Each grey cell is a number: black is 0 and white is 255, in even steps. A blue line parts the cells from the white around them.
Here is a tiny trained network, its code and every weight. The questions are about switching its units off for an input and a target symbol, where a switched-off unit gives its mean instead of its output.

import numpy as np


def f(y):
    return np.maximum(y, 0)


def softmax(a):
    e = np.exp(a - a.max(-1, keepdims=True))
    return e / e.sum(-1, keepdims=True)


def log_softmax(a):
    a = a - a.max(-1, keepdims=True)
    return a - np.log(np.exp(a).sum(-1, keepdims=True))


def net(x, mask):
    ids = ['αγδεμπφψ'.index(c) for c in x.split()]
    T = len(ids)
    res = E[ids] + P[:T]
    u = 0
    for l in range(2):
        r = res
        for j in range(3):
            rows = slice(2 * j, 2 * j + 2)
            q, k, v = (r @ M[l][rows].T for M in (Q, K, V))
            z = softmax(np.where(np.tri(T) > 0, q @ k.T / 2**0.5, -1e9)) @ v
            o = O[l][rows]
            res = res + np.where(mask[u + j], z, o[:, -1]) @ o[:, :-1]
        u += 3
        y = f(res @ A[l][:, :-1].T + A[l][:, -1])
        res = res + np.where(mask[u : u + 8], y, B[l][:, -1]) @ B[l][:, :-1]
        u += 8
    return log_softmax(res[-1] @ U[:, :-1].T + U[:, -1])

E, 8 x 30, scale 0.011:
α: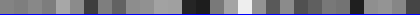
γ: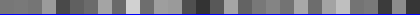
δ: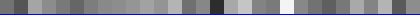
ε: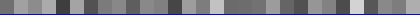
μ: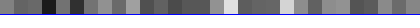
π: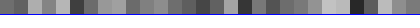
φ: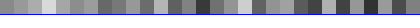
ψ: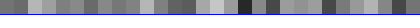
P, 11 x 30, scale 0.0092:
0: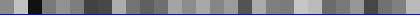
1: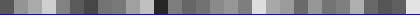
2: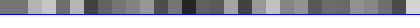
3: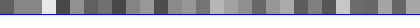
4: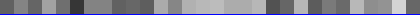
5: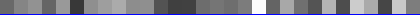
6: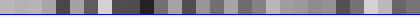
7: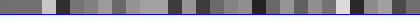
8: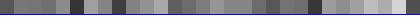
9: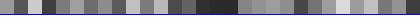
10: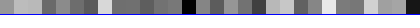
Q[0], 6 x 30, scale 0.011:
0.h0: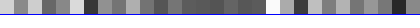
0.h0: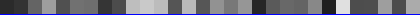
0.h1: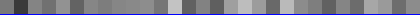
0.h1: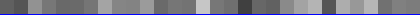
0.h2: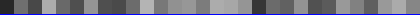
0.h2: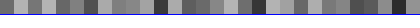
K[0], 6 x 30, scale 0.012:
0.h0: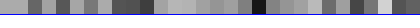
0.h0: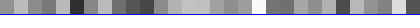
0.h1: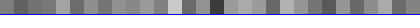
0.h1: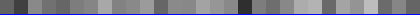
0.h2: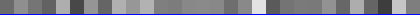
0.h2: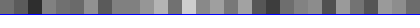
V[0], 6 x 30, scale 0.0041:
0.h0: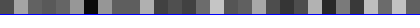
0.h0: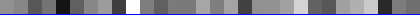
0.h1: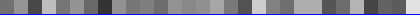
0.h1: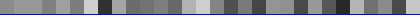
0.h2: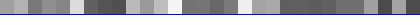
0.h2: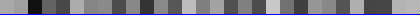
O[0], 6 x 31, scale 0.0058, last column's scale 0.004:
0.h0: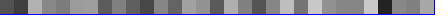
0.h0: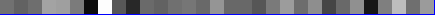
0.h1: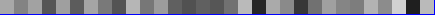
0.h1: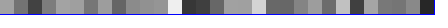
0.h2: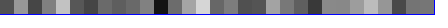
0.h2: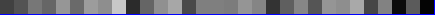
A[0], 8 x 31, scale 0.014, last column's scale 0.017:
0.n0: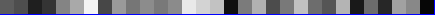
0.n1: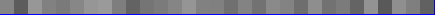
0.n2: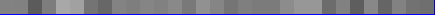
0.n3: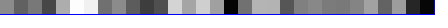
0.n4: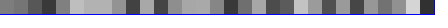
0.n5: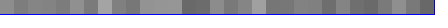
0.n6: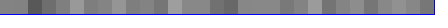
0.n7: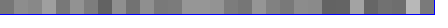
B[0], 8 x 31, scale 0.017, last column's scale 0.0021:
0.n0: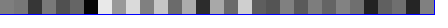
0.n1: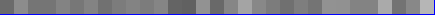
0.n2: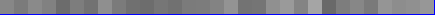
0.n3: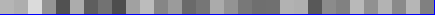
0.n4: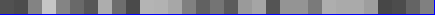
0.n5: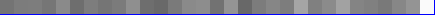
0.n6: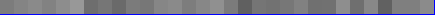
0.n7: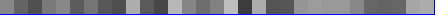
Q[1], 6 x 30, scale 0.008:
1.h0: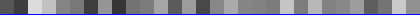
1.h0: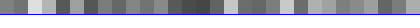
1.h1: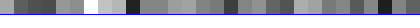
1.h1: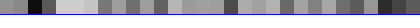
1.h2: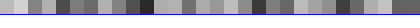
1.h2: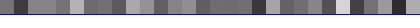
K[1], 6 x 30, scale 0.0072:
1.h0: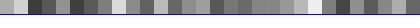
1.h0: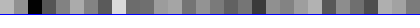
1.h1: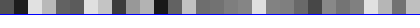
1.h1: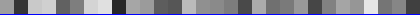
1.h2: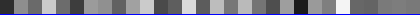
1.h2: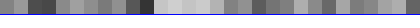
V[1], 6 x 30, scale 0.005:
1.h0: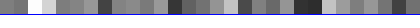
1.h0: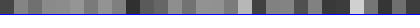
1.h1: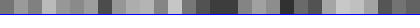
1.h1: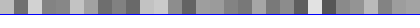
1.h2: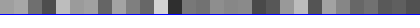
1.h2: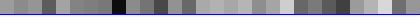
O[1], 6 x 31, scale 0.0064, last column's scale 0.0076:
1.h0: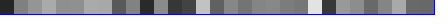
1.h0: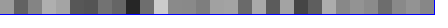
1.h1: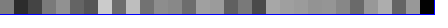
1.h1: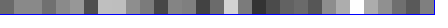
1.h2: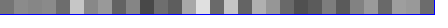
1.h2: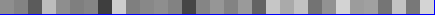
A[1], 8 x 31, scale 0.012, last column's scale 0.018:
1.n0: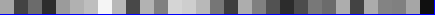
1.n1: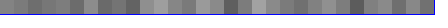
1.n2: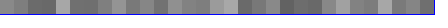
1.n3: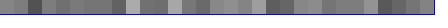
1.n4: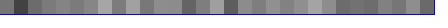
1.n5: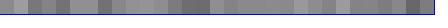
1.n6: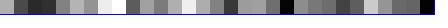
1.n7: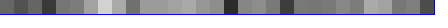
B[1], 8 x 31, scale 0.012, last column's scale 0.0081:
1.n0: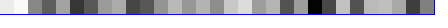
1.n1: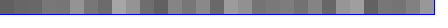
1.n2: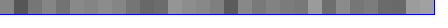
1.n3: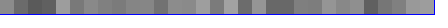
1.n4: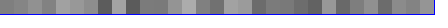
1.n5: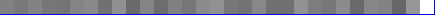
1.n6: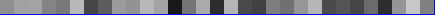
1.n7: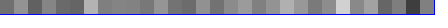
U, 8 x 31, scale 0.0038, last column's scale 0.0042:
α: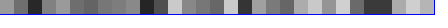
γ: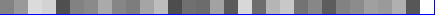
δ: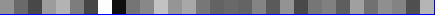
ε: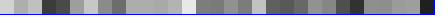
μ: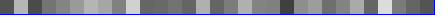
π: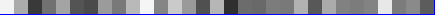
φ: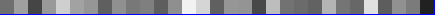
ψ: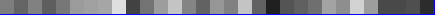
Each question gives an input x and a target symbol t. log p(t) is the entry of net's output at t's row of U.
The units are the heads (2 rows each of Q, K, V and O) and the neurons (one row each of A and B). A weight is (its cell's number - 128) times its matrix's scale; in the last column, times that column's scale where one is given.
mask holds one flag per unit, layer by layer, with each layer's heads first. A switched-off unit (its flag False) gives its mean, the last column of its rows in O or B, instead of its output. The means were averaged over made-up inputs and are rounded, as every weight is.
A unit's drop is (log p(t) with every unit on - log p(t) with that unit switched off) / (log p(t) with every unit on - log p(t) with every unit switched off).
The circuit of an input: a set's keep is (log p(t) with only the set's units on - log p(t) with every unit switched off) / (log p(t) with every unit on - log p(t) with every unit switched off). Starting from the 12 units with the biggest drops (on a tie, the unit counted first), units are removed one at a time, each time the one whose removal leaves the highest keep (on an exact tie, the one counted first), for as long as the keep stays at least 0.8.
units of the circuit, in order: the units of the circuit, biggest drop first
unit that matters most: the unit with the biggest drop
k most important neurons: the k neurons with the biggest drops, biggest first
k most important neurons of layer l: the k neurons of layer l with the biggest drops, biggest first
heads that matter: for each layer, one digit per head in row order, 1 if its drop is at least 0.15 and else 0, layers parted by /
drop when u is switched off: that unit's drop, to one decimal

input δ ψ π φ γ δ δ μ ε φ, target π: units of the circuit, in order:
0.h0, 1.h0
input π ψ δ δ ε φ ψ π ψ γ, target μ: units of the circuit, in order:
1.h0, 0.h0, 0.n1
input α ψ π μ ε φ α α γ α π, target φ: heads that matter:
111 / 000
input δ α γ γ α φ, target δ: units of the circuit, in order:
0.h0, 1.h2
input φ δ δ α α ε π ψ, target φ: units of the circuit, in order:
0.h0, 1.n4, 1.h1, 0.h2
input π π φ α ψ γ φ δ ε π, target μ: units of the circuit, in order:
1.h0, 0.h0
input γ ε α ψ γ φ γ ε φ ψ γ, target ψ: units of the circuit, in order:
0.h2
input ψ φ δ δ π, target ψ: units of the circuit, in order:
1.h1, 0.n2, 0.h2
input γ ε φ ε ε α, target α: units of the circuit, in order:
1.n1, 1.h1, 0.h0, 0.n5
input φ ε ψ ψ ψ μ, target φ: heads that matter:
100 / 010
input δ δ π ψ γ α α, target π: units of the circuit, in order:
1.h0, 1.h2
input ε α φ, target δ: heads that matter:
011 / 111
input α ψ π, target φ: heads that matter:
101 / 000
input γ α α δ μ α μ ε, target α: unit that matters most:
0.h2
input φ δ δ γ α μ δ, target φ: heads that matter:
101 / 110
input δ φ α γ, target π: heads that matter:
100 / 100
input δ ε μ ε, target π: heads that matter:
110 / 100
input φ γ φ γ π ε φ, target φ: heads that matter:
101 / 110
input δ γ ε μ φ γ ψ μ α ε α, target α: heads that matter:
111 / 000
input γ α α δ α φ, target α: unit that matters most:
0.h1
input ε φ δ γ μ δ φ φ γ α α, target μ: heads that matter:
100 / 100
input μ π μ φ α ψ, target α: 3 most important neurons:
0.n7, 0.n5, 1.n3
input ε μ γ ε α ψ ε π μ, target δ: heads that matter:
111 / 111
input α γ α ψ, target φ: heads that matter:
111 / 000
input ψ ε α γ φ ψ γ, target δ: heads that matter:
111 / 001
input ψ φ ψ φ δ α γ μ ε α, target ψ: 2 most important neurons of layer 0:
0.n2, 0.n7
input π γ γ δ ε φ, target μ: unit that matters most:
1.h0
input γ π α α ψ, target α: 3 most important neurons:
1.n1, 0.n7, 1.n3
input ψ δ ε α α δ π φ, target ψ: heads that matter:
110 / 010
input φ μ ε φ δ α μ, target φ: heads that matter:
101 / 110
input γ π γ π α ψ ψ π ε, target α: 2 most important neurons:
1.n1, 0.n7
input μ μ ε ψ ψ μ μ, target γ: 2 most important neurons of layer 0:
0.n7, 0.n1
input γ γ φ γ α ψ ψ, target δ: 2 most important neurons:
1.n5, 0.n5
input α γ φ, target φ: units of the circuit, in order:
0.h2
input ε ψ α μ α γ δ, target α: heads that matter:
011 / 000
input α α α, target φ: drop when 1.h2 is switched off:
0.1
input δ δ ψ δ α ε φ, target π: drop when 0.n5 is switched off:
0.0
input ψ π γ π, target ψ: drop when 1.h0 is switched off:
0.1
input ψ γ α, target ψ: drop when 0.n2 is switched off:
0.5
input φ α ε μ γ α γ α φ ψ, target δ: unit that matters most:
0.h1
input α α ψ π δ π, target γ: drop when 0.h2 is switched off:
0.2
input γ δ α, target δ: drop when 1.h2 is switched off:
0.5
